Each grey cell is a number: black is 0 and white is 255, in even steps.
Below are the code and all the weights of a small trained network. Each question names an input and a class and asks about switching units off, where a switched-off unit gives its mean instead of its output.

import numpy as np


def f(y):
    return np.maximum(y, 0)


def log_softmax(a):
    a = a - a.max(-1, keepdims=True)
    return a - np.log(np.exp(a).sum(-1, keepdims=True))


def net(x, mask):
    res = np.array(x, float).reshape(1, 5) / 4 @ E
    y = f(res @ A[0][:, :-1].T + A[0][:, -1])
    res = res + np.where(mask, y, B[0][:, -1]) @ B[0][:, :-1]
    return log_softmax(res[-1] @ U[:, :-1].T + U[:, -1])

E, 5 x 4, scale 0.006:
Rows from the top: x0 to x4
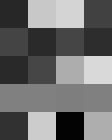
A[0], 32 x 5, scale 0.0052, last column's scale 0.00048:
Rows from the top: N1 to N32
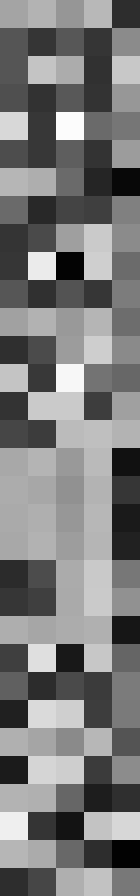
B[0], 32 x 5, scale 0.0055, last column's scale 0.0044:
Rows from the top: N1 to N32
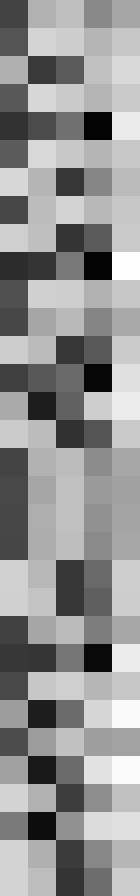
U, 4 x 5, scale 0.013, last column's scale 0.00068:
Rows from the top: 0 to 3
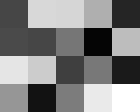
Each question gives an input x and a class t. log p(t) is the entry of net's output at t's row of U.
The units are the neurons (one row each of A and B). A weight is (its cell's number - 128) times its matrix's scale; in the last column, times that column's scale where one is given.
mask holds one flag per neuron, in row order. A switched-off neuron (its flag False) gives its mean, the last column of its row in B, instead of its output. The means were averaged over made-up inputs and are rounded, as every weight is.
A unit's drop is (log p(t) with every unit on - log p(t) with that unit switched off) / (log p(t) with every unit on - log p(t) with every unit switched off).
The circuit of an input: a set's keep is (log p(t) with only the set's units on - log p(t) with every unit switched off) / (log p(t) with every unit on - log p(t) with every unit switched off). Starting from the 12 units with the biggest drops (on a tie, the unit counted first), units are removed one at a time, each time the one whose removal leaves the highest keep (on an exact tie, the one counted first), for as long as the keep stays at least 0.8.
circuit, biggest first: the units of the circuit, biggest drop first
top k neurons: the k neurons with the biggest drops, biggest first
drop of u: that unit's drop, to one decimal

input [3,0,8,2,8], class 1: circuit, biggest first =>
[N10]
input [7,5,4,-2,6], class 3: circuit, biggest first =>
[N28, N26]
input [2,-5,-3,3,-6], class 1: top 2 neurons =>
[N5, N14]
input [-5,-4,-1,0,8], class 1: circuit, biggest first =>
[N10, N24]
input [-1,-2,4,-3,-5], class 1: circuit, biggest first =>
[N5, N14]
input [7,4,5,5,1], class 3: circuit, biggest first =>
[N28, N26]
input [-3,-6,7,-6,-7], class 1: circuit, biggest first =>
[N5, N14]
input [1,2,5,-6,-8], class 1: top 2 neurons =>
[N5, N14]
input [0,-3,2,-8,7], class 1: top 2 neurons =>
[N10, N24]
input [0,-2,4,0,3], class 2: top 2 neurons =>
[N5, N14]
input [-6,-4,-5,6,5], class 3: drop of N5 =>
0.2
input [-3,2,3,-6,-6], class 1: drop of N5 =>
0.2
